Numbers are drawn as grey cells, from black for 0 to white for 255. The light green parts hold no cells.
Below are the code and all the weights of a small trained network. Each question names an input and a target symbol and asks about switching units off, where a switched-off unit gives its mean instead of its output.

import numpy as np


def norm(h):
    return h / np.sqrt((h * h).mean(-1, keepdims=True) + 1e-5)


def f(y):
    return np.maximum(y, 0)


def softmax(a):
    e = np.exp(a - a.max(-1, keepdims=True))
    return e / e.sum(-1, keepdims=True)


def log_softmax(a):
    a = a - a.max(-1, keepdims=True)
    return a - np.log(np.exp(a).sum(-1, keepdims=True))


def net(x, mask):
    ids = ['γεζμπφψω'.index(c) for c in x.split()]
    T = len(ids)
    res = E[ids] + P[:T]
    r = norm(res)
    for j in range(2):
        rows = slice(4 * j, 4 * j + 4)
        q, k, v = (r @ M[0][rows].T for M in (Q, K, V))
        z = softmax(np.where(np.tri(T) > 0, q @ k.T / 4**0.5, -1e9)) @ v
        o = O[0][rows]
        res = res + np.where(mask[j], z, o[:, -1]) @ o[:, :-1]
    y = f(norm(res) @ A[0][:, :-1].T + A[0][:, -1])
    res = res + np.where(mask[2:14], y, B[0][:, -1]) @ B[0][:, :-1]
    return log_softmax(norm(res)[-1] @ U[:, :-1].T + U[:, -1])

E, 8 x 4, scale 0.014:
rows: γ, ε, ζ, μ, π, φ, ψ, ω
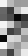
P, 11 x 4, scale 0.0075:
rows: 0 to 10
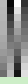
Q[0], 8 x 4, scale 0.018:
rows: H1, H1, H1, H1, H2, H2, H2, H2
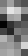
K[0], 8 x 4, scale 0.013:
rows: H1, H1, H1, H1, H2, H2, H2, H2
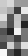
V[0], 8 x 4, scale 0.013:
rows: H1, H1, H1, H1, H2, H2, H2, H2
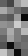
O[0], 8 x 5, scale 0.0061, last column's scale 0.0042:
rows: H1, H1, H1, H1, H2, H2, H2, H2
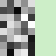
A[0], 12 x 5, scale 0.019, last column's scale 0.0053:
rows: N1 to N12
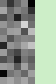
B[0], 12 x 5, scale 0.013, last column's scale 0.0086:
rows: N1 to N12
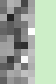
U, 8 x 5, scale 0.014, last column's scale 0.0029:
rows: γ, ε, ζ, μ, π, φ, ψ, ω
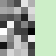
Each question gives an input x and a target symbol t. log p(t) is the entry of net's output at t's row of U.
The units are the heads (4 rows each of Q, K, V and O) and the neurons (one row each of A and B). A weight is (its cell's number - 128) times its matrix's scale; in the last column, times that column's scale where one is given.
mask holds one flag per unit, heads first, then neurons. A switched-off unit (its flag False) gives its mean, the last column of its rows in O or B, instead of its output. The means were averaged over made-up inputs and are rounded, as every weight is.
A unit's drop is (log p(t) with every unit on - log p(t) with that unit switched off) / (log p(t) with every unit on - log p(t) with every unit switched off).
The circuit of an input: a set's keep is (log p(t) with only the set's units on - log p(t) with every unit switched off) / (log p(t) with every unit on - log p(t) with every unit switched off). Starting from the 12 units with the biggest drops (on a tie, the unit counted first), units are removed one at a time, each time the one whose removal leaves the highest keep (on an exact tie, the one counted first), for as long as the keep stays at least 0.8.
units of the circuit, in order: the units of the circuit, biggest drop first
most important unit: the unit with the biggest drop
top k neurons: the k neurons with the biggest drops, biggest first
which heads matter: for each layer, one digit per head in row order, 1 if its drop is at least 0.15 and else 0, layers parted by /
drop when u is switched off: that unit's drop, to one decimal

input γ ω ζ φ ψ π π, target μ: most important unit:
H2
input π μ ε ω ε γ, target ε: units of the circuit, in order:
H2, H1
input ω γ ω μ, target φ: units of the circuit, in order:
H2, N9
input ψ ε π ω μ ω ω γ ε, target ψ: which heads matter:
10
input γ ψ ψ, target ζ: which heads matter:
10
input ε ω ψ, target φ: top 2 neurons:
N9, N11
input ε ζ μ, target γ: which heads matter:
11
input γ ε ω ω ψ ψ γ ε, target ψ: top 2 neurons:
N11, N7
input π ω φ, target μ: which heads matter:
00
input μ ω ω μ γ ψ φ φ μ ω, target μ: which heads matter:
01
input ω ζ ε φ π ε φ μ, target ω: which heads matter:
01
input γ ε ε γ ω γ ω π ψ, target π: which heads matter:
11
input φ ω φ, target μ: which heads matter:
01
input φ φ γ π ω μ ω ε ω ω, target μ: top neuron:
N11
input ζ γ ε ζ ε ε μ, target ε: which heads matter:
01
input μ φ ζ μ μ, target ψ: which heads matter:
11
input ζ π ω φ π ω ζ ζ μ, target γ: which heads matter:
10
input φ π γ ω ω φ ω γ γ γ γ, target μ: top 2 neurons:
N3, N9
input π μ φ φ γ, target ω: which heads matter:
01
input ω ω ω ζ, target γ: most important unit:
N9
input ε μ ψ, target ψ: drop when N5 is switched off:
0.3
